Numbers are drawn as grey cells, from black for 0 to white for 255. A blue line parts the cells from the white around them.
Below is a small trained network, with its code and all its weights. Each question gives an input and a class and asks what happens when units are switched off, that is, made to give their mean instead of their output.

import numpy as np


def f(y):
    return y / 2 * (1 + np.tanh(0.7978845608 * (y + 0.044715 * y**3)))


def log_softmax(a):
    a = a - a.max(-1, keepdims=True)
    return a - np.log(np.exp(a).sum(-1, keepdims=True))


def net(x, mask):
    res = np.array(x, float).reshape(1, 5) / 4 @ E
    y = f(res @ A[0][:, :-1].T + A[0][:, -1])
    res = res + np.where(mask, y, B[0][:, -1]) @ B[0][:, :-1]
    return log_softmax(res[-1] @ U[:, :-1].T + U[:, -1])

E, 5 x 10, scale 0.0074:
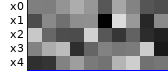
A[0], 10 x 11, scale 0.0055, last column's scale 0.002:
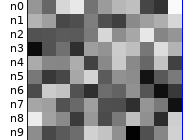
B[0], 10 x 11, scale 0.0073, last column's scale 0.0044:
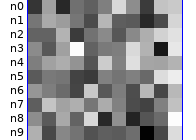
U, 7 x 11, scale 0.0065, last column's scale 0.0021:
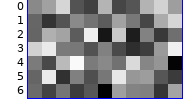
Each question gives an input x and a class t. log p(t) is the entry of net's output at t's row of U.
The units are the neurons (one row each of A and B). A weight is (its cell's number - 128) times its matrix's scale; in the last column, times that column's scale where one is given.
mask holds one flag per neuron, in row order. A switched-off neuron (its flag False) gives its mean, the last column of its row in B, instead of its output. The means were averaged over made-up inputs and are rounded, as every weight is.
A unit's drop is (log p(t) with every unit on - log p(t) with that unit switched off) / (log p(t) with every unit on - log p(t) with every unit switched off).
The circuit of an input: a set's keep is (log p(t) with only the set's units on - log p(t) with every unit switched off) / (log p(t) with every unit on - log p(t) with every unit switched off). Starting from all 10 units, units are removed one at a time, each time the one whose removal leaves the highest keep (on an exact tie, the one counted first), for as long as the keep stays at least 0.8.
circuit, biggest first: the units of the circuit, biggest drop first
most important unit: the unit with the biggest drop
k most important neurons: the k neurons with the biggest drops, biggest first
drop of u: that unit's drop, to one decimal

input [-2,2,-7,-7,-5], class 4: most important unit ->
n3
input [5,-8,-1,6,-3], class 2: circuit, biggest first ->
(n8; n6)
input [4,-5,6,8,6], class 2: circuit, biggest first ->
(n8; n6)
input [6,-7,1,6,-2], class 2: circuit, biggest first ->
(n8; n6)
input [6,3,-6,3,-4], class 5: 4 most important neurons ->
(n8; n0; n9; n2)
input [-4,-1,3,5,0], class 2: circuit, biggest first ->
(n8; n5; n6)
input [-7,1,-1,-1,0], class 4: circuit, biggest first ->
(n5; n3; n8; n6)
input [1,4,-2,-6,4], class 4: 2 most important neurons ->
(n3; n4)
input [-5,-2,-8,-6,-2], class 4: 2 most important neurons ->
(n3; n5)
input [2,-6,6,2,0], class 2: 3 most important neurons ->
(n8; n5; n4)
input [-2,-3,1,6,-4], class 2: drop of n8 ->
0.5
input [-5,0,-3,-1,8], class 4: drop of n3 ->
0.5
